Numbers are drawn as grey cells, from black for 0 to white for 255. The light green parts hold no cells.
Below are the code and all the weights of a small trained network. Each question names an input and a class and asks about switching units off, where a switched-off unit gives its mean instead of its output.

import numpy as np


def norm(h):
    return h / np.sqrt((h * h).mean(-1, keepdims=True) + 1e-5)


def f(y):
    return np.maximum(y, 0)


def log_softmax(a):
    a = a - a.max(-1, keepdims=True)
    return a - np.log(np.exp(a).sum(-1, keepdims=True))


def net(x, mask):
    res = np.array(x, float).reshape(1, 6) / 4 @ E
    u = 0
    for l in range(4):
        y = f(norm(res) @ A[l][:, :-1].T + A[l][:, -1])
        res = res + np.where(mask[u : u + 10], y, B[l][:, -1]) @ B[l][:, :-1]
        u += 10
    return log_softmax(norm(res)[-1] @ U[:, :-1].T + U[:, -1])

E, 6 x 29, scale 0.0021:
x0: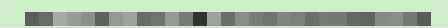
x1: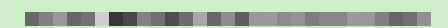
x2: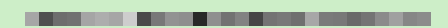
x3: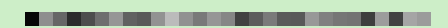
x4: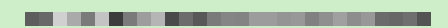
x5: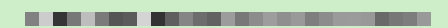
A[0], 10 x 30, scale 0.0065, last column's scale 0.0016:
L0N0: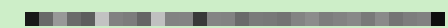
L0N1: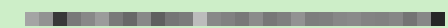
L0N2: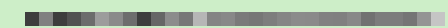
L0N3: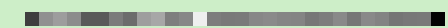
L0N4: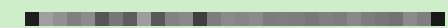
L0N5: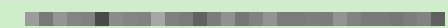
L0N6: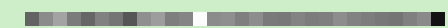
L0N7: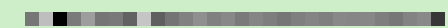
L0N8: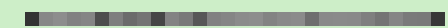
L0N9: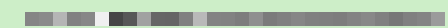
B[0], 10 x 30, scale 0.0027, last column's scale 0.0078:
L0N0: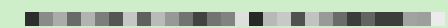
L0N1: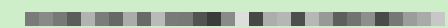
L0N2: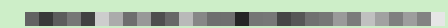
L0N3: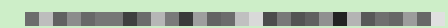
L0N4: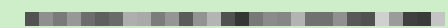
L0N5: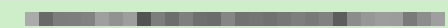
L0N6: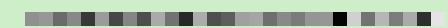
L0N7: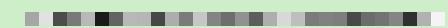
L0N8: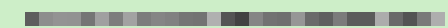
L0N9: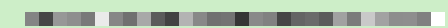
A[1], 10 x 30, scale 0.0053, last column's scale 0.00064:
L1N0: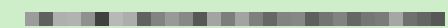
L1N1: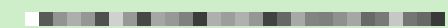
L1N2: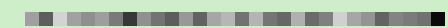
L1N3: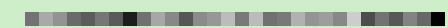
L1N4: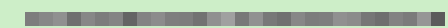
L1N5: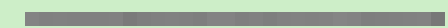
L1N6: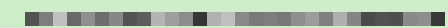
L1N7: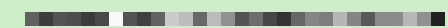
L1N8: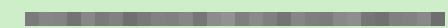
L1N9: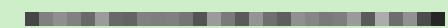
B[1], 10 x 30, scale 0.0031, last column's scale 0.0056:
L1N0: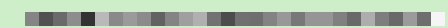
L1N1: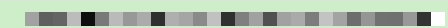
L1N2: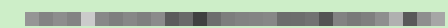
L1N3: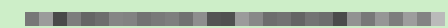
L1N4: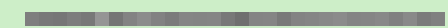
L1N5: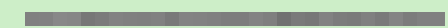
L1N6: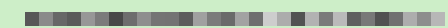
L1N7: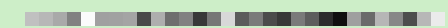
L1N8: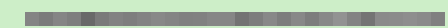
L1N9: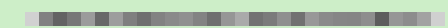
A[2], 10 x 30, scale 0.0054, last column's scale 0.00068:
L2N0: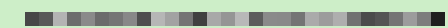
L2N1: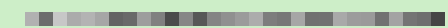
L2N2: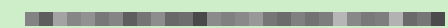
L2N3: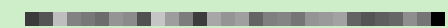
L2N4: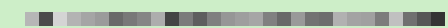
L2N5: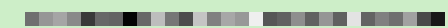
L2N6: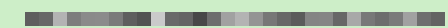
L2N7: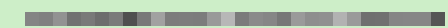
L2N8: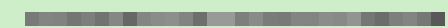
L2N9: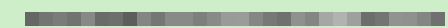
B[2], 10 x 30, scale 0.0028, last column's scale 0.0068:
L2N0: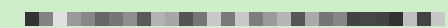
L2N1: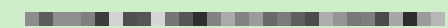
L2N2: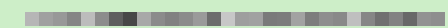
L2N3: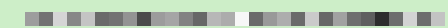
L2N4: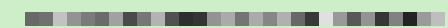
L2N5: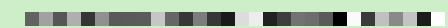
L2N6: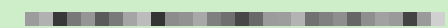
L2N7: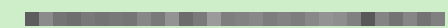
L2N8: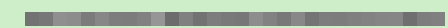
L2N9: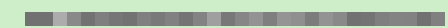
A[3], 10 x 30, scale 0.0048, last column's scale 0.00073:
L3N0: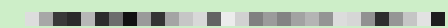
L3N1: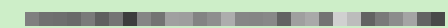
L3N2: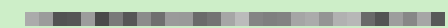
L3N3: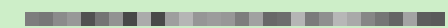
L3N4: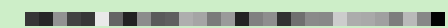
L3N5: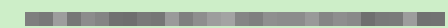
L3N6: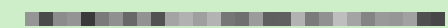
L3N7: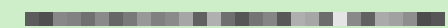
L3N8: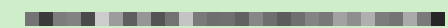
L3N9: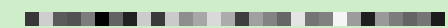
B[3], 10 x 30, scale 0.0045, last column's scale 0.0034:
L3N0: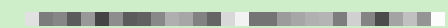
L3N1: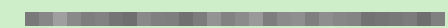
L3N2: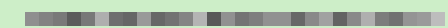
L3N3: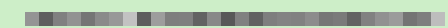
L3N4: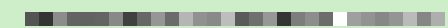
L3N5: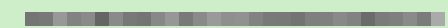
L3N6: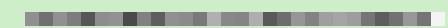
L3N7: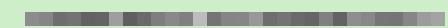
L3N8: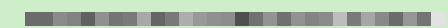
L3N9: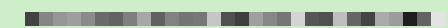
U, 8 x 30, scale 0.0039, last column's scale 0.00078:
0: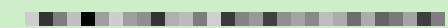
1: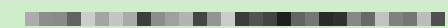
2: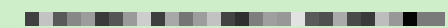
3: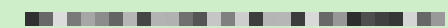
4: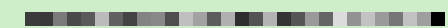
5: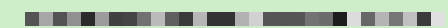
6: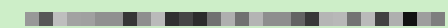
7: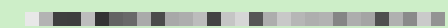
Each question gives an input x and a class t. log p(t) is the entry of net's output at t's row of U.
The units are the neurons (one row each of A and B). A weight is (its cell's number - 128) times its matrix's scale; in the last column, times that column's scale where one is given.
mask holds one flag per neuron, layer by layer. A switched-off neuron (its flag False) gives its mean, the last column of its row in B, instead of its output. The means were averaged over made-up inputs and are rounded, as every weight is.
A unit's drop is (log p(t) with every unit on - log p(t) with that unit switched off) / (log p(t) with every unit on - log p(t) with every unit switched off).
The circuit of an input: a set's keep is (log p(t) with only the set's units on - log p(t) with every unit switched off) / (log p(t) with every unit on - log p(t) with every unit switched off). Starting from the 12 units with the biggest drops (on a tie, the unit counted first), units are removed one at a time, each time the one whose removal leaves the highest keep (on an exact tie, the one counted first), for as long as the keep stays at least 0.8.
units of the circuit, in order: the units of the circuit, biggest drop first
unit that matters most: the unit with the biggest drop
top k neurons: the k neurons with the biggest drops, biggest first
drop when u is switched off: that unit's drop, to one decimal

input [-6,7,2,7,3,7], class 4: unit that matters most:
L0N9
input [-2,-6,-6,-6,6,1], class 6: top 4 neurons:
(L1N2 L2N4 L0N9 L2N1)
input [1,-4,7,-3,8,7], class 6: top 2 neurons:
(L0N0 L1N2)
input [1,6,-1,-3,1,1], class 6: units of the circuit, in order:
(L0N9 L2N4 L2N1)
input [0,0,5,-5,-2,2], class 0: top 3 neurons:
(L0N0 L1N1 L0N7)
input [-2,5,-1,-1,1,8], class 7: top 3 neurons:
(L0N7 L0N1 L3N0)
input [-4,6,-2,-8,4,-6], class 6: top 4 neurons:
(L0N9 L2N4 L1N2 L2N1)
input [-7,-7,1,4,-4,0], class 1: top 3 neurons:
(L1N7 L0N2 L0N0)
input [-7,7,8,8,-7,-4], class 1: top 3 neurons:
(L1N7 L0N2 L0N9)
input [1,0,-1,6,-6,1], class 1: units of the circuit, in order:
(L0N2 L1N7)
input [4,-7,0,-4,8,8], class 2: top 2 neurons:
(L0N9 L0N4)
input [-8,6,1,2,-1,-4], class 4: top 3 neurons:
(L0N2 L0N9 L3N4)
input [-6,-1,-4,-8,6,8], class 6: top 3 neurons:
(L0N9 L2N4 L2N1)
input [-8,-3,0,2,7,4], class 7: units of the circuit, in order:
(L0N7)
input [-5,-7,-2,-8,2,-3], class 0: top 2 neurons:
(L1N1 L0N9)
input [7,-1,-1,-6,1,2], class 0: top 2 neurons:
(L0N9 L1N1)
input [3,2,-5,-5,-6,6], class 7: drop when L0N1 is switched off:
0.5
